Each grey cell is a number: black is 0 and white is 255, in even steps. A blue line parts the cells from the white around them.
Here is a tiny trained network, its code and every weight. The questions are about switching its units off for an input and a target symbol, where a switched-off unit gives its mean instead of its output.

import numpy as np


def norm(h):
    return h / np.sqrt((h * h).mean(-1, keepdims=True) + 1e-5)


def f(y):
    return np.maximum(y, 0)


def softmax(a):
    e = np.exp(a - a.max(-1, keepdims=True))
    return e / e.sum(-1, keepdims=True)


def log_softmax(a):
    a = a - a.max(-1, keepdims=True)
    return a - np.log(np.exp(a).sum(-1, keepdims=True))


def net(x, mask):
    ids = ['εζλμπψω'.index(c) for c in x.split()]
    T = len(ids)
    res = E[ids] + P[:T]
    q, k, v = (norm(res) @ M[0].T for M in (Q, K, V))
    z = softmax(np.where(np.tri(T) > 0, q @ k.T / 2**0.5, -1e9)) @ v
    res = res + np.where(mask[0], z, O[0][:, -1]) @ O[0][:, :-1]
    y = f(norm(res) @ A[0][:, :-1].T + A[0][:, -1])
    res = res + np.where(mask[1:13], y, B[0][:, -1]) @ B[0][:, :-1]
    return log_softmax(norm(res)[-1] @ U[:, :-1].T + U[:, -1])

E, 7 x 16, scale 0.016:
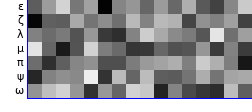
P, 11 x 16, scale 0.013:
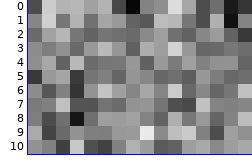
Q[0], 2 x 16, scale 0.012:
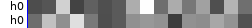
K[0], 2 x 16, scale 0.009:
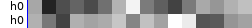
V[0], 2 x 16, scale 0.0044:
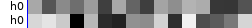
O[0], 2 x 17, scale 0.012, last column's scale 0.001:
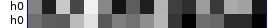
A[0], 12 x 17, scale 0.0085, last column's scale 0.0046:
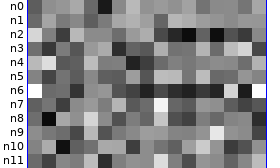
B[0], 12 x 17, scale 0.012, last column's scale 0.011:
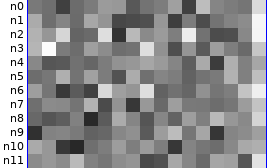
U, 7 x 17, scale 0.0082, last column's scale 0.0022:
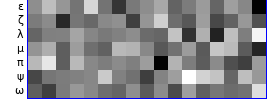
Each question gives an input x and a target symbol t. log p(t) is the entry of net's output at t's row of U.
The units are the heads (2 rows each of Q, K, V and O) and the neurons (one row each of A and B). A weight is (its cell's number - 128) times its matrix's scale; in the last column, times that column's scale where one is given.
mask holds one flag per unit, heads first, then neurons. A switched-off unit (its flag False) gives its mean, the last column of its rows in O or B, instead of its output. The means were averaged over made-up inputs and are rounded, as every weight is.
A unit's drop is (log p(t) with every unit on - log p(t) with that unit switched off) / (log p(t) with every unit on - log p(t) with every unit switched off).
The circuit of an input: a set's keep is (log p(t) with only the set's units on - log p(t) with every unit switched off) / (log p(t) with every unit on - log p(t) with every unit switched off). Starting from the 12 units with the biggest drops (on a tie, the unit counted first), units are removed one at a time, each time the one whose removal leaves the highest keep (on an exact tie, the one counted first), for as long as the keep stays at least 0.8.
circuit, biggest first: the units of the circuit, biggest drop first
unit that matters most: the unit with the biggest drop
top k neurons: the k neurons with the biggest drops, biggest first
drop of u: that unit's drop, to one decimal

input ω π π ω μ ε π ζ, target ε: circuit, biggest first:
h0, n3, n6
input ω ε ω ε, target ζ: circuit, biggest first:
n0, n2
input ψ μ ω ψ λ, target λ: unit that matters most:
n9
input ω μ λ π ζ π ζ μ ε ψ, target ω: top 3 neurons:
n8, n2, n11
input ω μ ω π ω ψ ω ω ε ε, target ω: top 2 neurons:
n8, n2
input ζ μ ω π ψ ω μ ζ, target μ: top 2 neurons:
n8, n3
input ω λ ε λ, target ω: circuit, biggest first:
h0, n8, n11
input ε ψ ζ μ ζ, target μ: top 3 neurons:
n8, n3, n11
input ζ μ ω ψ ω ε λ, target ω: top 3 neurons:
n8, n2, n11
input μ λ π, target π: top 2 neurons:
n11, n7
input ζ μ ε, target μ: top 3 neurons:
n8, n11, n3
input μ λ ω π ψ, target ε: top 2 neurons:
n3, n6
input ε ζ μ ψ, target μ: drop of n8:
0.6
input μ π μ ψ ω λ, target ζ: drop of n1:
0.1
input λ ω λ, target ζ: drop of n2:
0.2
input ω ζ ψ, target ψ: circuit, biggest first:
h0
